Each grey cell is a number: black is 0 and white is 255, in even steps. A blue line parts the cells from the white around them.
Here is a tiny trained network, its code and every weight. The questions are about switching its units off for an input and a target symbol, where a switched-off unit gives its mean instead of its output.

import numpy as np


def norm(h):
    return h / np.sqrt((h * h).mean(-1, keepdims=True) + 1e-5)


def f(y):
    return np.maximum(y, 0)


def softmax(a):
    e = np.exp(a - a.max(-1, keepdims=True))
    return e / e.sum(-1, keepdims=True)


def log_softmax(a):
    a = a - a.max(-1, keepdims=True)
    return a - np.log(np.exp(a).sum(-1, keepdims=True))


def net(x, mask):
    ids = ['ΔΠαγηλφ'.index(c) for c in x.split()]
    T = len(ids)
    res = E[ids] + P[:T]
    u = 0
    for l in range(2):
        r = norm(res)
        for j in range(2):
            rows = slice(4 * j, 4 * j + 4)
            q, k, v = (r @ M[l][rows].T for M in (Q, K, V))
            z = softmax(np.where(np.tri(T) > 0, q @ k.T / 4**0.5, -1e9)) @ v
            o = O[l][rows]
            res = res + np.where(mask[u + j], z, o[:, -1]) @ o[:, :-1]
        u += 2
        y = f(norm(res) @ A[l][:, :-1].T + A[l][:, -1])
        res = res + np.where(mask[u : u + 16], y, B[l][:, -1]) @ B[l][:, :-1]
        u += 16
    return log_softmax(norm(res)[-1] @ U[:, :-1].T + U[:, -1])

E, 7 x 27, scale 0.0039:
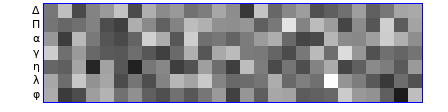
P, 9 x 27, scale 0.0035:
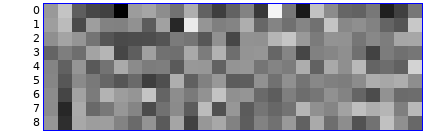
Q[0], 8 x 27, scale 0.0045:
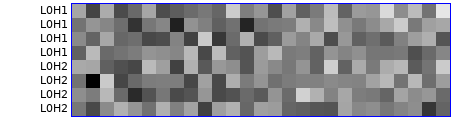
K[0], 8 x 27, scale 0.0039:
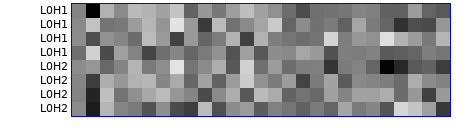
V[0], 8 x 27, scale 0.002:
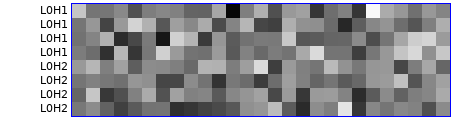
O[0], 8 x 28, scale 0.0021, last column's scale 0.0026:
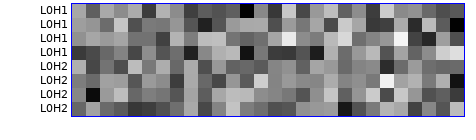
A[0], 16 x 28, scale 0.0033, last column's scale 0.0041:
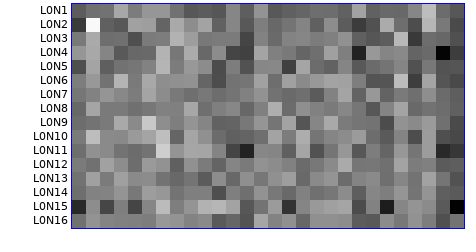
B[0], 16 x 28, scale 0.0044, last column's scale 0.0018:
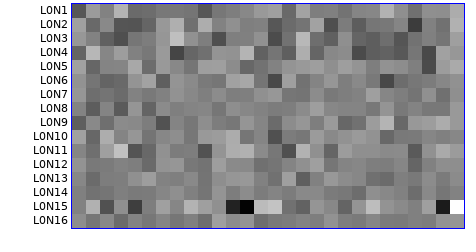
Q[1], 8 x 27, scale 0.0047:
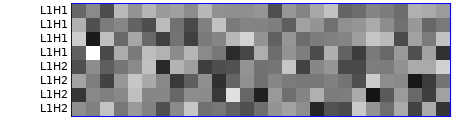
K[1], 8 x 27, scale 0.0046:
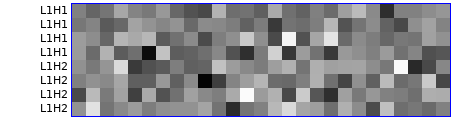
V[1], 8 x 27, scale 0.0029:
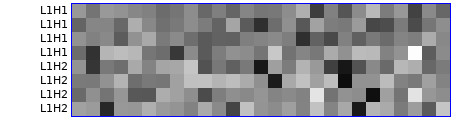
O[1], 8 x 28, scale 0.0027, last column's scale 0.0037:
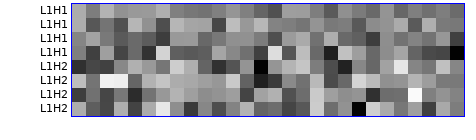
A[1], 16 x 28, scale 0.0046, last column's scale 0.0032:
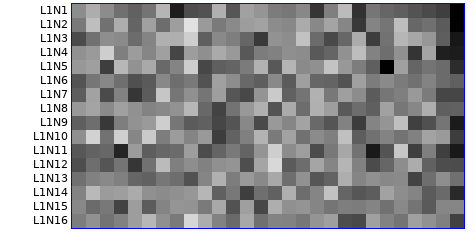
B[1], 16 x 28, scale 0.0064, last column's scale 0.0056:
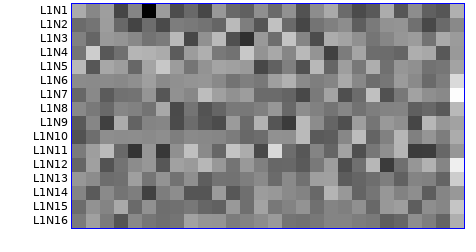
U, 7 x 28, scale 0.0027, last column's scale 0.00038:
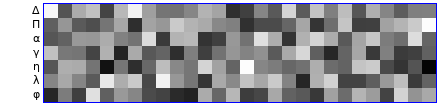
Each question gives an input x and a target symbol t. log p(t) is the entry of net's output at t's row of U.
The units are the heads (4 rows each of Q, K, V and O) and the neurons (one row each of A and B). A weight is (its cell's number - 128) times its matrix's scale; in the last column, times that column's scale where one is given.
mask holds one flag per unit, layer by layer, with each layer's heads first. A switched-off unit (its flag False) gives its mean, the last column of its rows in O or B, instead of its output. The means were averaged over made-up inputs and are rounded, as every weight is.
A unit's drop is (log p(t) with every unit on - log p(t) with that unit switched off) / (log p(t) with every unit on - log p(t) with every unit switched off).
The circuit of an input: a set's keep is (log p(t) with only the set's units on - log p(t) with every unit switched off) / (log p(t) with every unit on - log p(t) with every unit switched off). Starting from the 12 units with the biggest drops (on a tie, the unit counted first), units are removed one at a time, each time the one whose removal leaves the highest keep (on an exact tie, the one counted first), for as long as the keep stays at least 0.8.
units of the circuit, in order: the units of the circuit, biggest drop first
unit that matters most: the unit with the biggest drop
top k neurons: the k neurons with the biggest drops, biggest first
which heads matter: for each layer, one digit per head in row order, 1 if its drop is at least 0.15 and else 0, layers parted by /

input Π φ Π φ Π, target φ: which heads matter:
00 / 01
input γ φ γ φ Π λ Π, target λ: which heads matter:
10 / 01
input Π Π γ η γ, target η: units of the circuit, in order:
[L1H2 L0H1 L1N11]
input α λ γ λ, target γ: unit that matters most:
L1H2
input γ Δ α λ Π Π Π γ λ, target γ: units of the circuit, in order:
[L0H1 L1N14]
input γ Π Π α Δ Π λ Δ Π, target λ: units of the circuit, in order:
[L1H2 L0H1 L1N4]
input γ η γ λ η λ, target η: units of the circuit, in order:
[L1H2 L1N11 L0H1]
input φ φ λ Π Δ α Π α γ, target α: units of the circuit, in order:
[L0H1 L1N10 L0H2]
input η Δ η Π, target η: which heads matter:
10 / 10
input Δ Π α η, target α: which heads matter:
11 / 10
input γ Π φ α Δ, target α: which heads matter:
10 / 00
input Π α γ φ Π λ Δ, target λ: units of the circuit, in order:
[L0H1 L1N10]
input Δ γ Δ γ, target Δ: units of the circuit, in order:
[L1H2 L0H1]
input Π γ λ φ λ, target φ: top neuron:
[L1N9]
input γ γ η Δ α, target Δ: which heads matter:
10 / 10
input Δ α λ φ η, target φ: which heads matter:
10 / 10
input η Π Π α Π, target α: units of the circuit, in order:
[L1H2 L0H1 L1N3]
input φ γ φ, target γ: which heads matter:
10 / 01
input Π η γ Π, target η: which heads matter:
10 / 01
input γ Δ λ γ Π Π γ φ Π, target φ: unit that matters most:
L1H1
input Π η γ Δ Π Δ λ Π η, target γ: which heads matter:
11 / 11
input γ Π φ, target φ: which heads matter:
00 / 00
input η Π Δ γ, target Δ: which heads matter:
10 / 10
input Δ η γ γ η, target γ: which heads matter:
10 / 00
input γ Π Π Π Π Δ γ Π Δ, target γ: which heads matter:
11 / 11
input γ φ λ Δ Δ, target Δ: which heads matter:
10 / 00
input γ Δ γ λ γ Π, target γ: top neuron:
[L1N8]
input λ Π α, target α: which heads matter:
00 / 00
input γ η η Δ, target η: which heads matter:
10 / 00
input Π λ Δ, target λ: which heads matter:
00 / 00
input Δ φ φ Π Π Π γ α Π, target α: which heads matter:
01 / 10
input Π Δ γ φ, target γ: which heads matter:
10 / 10
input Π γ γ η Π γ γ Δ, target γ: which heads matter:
10 / 00
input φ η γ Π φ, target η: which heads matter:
10 / 01
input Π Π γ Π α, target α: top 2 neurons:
[L1N3 L0N15]
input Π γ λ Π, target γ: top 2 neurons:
[L0N15 L1N1]
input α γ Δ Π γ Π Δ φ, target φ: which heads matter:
01 / 10
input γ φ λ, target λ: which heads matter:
00 / 00
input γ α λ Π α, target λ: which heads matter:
10 / 01
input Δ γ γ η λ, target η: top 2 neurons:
[L0N6 L1N2]
